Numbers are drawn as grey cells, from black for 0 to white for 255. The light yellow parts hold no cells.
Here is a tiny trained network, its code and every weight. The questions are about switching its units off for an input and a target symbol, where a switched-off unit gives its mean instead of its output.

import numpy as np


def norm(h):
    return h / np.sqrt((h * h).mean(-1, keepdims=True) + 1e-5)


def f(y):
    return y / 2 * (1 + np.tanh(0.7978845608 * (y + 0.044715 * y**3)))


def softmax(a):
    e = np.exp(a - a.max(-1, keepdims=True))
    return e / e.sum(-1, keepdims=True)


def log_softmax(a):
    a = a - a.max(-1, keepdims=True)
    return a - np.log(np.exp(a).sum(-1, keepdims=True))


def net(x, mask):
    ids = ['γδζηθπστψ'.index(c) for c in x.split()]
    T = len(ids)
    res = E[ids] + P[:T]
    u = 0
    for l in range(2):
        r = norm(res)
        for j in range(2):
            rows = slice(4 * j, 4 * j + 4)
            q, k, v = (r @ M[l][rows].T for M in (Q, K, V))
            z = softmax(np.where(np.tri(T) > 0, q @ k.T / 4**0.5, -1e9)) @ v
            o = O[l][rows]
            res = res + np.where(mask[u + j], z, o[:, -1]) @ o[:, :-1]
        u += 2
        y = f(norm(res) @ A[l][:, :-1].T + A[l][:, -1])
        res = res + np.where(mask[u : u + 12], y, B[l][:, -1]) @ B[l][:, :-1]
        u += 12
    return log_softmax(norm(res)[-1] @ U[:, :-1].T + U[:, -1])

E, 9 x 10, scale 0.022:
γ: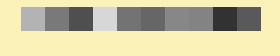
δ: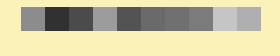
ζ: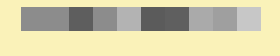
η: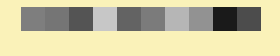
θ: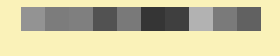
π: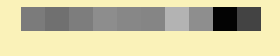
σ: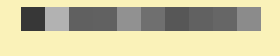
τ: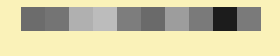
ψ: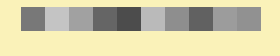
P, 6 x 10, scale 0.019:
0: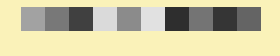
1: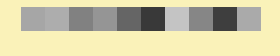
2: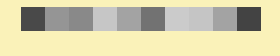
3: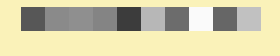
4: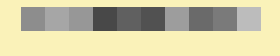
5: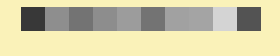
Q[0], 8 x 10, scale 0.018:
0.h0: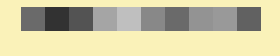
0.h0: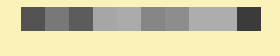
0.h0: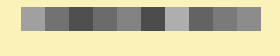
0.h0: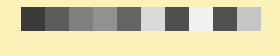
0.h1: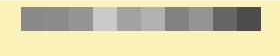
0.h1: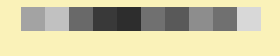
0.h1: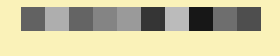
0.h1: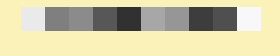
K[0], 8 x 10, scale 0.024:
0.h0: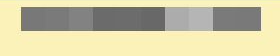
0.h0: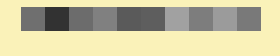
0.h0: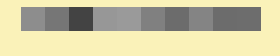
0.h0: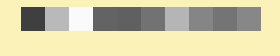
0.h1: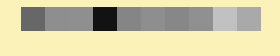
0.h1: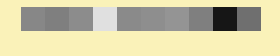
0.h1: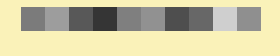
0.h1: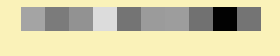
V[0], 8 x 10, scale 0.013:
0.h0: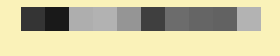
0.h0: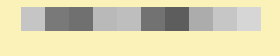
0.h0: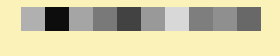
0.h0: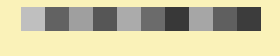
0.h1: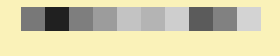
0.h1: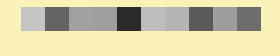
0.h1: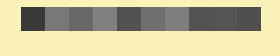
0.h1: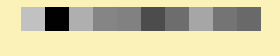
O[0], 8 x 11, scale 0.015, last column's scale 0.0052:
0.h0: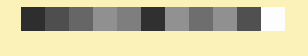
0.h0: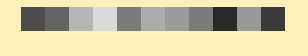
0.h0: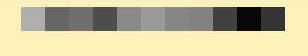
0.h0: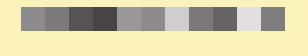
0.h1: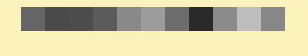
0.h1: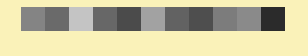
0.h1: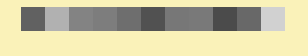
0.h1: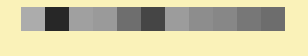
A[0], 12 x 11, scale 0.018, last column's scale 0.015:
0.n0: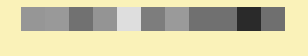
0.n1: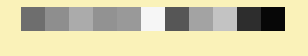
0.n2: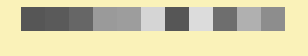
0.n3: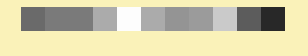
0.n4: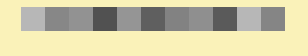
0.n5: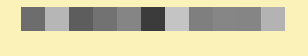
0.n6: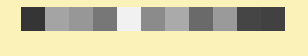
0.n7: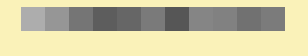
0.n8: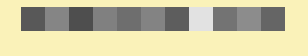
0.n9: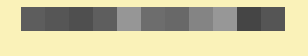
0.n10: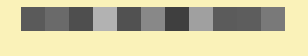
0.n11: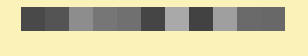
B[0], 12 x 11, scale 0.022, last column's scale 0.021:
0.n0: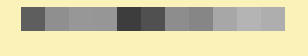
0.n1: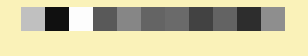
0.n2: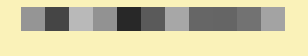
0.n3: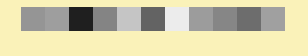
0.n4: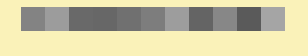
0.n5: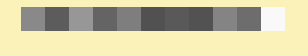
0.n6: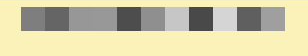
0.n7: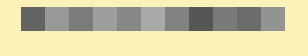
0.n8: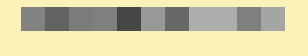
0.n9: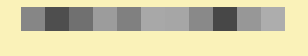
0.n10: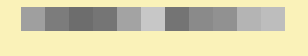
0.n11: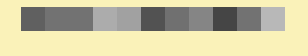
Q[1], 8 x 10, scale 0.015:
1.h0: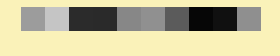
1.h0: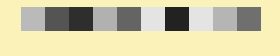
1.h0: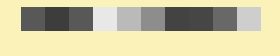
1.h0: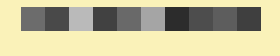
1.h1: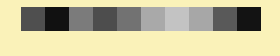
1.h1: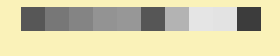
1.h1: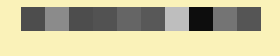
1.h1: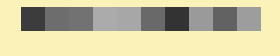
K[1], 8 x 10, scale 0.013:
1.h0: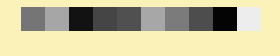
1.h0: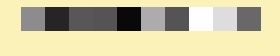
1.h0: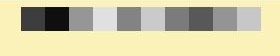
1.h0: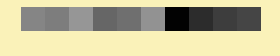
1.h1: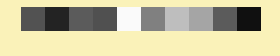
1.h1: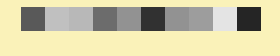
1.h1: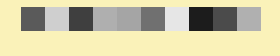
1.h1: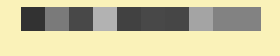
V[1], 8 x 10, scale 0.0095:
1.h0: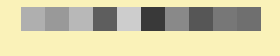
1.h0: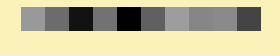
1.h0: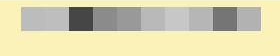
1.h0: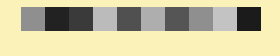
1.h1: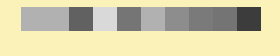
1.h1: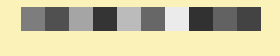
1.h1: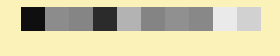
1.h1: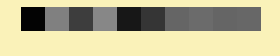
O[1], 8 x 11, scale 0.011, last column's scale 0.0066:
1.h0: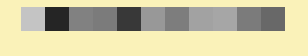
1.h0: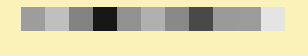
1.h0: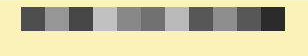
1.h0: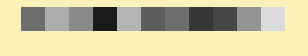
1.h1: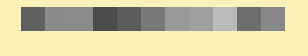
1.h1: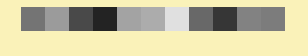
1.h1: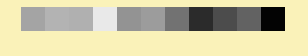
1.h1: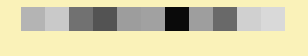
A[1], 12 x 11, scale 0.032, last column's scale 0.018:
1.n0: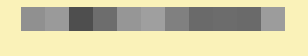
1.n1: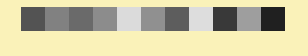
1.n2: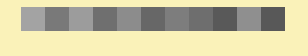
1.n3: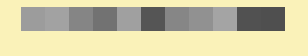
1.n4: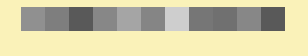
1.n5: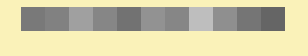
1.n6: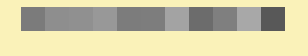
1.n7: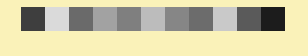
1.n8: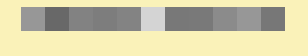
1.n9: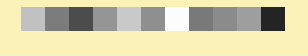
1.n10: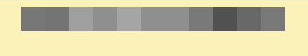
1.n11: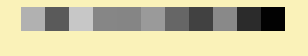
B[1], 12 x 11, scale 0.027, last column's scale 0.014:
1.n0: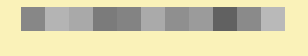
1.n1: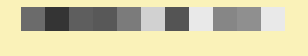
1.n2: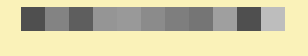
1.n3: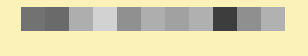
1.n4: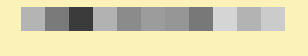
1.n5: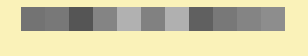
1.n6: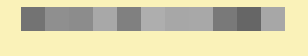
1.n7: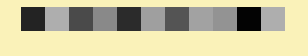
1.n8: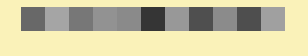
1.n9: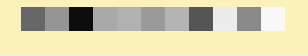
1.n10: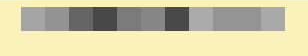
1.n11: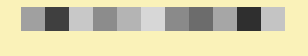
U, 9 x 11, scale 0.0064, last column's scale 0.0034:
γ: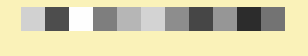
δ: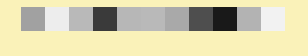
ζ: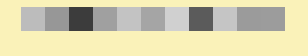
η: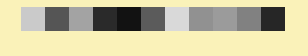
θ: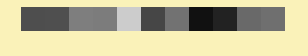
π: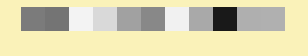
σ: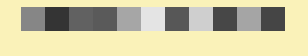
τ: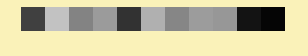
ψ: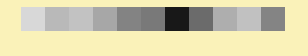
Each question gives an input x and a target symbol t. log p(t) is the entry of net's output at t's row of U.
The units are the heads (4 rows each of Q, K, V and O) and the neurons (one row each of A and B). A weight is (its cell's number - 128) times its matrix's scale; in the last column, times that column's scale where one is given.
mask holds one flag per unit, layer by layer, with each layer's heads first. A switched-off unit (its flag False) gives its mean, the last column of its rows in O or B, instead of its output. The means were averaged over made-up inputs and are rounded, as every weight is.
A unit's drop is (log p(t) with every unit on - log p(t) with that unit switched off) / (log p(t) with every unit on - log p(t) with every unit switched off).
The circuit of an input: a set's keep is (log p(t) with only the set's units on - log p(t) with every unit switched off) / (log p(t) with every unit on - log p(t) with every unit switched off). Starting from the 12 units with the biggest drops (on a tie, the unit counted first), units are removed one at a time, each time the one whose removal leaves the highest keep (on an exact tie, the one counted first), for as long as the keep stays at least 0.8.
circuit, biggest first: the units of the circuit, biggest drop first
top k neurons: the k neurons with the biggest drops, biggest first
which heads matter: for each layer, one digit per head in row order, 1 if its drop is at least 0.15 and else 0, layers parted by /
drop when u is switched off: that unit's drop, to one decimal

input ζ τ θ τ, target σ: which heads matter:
10 / 00
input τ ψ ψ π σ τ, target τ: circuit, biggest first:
(0.h1; 1.n7)
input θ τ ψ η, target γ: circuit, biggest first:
(0.h0; 0.n1)
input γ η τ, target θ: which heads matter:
01 / 00
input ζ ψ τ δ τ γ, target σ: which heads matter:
01 / 00
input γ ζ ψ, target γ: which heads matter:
00 / 00
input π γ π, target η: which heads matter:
10 / 00
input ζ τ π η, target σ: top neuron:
(1.n1)
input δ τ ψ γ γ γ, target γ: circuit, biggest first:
(0.h1; 0.n1; 1.n11)
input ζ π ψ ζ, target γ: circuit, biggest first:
(0.h0; 0.n1)
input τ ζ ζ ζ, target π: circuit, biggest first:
(0.h0; 0.n2)
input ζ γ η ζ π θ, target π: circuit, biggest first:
(0.h1; 1.n3)
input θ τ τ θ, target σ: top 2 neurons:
(1.n1; 0.n9)
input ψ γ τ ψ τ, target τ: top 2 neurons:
(0.n5; 1.n7)
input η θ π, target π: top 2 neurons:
(1.n3; 0.n0)
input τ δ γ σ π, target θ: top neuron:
(0.n5)
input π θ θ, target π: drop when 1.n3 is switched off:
0.5
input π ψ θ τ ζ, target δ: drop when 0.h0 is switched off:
1.1
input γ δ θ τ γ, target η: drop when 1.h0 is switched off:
0.1
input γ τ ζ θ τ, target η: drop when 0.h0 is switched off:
1.1
